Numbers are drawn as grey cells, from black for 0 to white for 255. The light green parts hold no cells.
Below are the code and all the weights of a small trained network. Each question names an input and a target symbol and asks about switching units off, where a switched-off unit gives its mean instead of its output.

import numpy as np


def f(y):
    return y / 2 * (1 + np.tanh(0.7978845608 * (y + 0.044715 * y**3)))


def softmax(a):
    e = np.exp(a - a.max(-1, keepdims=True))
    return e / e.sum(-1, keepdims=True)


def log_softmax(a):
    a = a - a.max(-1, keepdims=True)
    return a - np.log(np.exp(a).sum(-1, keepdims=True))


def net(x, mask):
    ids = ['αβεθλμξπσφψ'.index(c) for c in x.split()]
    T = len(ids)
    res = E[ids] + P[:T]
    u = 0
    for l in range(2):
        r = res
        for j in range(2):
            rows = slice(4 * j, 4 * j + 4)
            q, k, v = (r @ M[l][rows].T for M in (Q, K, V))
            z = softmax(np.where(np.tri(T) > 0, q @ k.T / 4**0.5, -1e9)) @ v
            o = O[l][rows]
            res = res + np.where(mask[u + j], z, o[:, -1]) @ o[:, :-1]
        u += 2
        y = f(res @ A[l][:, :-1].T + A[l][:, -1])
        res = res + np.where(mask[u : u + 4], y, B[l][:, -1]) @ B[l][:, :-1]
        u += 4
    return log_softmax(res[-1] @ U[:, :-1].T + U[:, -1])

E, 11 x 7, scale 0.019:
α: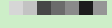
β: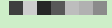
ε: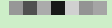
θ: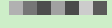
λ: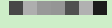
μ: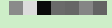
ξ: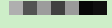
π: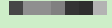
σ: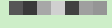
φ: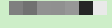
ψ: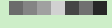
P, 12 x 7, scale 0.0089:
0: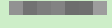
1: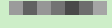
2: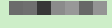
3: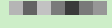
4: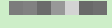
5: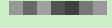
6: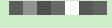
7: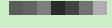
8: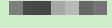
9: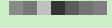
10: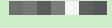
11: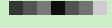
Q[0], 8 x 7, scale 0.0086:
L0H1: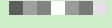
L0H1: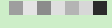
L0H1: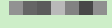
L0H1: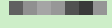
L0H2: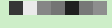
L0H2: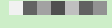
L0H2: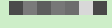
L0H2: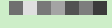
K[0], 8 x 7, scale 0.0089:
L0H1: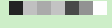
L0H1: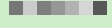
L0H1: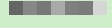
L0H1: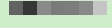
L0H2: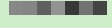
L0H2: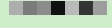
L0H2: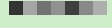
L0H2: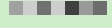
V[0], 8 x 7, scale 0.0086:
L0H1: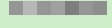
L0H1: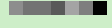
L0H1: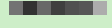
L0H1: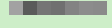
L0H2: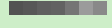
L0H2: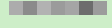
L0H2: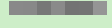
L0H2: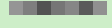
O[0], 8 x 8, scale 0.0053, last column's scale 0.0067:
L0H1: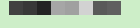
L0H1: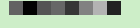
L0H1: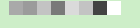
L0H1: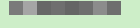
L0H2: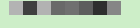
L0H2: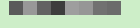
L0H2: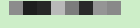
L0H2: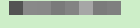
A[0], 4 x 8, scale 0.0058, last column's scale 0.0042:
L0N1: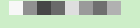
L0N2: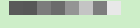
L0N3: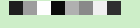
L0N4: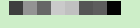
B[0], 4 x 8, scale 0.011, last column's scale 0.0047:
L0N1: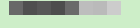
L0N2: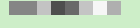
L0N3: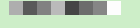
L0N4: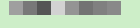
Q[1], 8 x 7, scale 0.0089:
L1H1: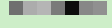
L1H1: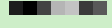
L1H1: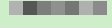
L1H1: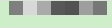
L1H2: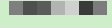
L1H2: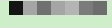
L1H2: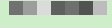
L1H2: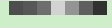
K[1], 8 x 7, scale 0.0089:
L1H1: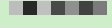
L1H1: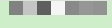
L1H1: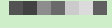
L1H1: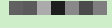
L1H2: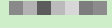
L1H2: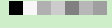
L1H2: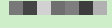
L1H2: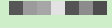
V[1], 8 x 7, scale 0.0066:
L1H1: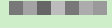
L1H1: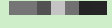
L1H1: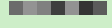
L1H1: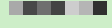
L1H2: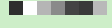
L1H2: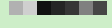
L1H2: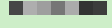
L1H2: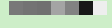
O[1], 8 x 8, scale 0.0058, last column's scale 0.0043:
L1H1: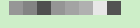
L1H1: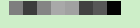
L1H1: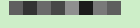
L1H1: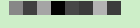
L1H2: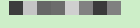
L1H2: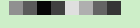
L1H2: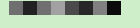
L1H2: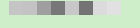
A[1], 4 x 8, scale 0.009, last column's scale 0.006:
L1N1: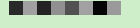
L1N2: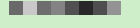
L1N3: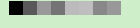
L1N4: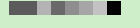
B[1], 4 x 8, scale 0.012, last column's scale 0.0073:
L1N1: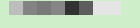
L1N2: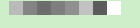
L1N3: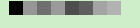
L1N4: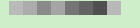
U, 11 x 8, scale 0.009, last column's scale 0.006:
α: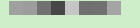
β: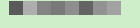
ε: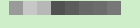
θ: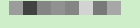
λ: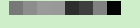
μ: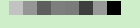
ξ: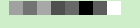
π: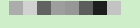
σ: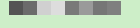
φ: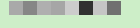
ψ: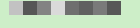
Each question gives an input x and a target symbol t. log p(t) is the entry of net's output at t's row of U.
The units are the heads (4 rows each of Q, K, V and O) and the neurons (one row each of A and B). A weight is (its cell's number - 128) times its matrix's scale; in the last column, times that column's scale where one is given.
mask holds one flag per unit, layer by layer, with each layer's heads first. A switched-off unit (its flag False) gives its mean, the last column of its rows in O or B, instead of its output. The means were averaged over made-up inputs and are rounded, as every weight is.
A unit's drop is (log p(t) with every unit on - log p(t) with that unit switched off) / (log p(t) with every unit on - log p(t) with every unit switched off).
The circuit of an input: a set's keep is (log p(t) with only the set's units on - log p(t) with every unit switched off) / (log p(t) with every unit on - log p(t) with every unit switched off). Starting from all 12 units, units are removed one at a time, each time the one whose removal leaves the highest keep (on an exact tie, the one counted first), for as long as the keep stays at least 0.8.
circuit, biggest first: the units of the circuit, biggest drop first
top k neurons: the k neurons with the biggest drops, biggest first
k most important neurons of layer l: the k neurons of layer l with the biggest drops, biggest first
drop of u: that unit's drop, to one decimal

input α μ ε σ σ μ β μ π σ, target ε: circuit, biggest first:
L1H1, L0N2, L0N1
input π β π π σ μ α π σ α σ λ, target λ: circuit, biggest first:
L1N1, L0H1, L1H2
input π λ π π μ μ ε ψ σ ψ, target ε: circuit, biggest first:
L1H1, L0N1
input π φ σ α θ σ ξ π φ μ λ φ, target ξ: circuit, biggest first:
L1H1, L0H1
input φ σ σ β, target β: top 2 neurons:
L1N3, L0N3
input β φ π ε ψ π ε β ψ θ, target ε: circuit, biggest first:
L1H1, L0N2
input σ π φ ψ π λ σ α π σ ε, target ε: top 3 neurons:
L0N2, L1N4, L0N1
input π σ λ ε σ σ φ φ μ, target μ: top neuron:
L1N1
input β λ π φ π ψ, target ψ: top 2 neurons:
L1N1, L1N2
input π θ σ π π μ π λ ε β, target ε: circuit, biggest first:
L0N2, L1H1, L1H2
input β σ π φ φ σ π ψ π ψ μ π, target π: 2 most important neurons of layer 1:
L1N2, L1N1
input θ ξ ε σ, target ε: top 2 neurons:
L0N2, L0N3
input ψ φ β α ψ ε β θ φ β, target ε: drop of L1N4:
0.1
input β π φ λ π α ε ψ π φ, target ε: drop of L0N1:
0.2
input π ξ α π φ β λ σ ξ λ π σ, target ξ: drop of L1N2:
0.0
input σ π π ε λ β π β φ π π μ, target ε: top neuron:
L0N1
